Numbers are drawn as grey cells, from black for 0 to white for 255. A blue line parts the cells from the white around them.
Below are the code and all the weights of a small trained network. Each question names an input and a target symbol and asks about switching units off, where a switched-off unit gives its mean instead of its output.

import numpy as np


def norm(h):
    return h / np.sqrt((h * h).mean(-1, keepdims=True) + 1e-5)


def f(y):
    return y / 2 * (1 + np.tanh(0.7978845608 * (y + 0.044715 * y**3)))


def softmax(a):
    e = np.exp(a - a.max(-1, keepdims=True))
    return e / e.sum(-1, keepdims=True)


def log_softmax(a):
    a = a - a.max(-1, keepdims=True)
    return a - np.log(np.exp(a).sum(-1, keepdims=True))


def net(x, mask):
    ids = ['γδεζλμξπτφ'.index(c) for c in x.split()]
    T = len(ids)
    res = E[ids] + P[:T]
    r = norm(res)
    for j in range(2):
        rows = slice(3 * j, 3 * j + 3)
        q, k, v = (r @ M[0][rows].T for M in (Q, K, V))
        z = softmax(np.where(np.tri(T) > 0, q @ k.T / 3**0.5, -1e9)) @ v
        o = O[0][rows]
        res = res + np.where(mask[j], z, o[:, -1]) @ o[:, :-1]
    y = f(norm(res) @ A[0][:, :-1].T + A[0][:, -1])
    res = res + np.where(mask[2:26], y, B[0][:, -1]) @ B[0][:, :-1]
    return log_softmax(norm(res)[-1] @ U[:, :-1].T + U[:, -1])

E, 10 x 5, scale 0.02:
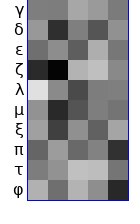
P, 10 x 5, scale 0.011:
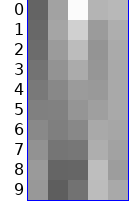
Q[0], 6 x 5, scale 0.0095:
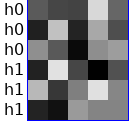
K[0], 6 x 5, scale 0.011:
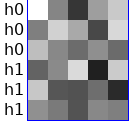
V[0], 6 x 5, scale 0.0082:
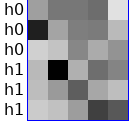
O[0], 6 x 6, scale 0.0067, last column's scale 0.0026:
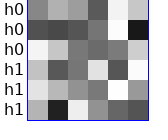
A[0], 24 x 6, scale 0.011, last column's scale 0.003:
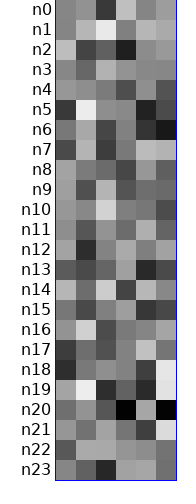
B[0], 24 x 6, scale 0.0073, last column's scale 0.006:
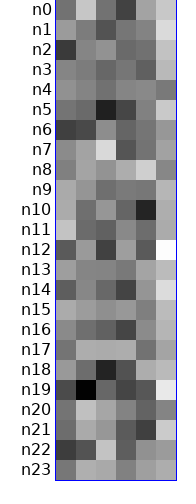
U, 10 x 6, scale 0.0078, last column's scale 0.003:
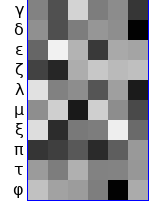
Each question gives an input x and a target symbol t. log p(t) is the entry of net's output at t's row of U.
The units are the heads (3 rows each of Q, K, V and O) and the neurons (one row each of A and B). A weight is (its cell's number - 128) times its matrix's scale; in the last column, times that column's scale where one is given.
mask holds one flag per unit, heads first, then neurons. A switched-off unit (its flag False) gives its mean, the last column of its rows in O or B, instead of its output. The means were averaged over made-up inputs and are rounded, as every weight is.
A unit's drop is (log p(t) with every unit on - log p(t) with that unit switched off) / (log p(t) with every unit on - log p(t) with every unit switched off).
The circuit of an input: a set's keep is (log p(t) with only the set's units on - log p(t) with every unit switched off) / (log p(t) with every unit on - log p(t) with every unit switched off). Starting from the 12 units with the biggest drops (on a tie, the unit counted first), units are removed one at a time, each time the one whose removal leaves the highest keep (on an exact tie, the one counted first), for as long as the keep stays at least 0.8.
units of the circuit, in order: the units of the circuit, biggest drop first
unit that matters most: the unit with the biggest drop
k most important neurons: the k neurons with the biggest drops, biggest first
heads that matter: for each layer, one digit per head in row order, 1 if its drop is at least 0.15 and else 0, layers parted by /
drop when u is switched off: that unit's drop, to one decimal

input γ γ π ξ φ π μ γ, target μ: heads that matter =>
01
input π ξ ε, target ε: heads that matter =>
10
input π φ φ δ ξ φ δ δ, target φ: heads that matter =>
10
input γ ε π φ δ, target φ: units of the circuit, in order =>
(h0; n19; n21)
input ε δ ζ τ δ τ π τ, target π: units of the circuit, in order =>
(h1; n5)
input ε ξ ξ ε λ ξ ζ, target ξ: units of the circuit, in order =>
(h1; h0)
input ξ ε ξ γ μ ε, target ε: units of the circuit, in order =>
(n7; h0)
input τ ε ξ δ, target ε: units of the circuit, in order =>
(h1; n20)
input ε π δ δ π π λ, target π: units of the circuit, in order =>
(n19; h1)
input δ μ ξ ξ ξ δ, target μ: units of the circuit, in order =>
(h1; n12; n19)
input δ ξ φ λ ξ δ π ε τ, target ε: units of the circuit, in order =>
(h1)
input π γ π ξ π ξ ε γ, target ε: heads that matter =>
01
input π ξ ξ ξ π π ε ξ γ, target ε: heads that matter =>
11
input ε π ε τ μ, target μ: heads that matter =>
00
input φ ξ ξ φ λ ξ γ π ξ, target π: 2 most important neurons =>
(n2; n14)
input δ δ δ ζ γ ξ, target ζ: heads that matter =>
10
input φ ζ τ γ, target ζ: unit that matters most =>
h0
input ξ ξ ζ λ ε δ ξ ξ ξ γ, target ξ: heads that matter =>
01
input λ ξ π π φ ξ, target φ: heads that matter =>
10
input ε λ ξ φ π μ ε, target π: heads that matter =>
10
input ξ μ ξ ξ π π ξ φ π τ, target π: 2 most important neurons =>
(n22; n5)
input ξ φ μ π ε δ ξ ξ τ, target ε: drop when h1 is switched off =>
0.9
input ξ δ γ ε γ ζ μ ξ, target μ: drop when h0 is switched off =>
0.1
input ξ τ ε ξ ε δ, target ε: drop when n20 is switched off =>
0.1
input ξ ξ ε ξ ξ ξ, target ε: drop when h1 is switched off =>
0.8
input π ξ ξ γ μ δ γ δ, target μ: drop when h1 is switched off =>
0.6
